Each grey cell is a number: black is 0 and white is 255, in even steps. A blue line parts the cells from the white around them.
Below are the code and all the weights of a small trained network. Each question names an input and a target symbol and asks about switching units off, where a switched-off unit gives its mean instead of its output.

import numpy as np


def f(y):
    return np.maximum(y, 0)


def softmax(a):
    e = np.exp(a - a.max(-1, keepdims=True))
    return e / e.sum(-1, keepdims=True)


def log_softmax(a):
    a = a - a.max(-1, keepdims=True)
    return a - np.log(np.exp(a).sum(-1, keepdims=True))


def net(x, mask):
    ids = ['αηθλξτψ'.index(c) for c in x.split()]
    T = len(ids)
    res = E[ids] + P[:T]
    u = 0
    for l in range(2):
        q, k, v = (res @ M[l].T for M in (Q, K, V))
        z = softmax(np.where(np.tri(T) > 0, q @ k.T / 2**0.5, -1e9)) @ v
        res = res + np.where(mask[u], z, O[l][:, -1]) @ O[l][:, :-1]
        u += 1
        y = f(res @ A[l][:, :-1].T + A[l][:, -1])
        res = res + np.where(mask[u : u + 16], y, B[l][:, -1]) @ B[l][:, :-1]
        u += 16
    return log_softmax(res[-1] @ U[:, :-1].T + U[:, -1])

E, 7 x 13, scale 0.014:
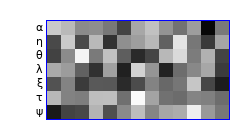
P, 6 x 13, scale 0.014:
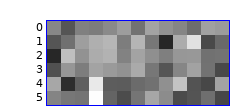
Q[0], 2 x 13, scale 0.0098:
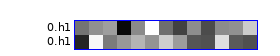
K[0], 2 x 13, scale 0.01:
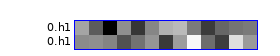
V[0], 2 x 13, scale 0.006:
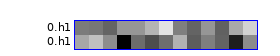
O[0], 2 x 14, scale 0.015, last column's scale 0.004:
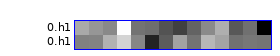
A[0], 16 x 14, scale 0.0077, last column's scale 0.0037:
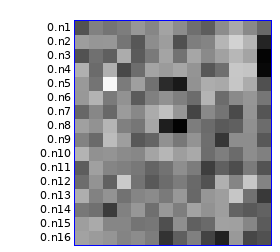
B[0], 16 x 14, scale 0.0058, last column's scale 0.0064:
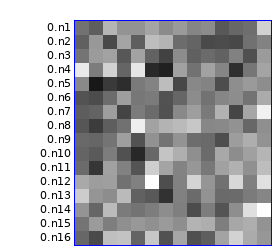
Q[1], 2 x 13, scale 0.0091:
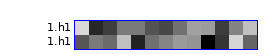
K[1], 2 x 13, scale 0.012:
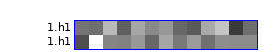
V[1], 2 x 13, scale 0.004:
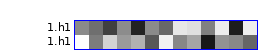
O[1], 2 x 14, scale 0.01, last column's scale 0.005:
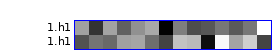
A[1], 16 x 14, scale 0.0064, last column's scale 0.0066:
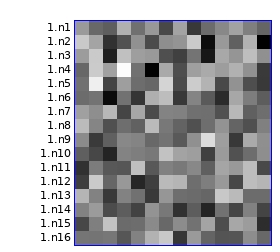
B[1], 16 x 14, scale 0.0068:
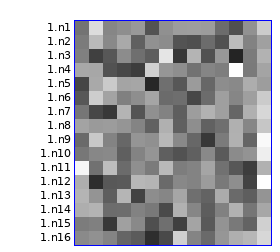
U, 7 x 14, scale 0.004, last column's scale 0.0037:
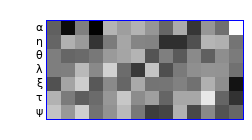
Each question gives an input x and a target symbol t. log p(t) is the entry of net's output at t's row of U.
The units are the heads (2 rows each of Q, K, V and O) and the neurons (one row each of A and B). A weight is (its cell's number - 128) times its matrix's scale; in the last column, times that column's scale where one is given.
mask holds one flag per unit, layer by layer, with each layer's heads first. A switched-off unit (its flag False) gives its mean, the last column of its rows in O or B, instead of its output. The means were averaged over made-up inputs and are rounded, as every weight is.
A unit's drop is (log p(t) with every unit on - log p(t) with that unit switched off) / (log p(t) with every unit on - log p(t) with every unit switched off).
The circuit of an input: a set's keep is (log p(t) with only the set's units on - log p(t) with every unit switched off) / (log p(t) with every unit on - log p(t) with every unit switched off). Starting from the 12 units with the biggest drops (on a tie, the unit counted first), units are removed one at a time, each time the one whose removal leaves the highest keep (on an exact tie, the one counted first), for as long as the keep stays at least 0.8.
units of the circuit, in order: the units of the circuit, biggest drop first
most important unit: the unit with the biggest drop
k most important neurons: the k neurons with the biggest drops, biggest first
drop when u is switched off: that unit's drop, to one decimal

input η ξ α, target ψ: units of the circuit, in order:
(0.h1 1.h1)
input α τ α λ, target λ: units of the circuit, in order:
(1.h1 0.h1)
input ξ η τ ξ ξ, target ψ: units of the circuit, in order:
(1.h1 0.h1)
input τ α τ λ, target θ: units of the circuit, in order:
(0.h1 1.n3 1.h1)
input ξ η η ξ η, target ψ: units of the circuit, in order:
(1.h1 0.h1)
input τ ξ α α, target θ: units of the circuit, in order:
(0.h1 1.n3 1.h1)
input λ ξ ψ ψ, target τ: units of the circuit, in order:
(0.h1 1.h1 1.n4)
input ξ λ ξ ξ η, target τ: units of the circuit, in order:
(1.h1 0.h1 1.n4)
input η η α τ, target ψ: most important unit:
0.h1
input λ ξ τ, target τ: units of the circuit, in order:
(1.n4 0.h1 1.h1)
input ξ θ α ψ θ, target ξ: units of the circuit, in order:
(1.h1 1.n5 0.n7)
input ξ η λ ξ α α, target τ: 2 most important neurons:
(1.n4 1.n12)
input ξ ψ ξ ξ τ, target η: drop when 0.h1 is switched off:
0.7
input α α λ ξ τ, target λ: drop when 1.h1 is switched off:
0.6
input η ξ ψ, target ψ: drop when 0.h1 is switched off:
0.6
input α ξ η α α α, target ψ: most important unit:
1.h1
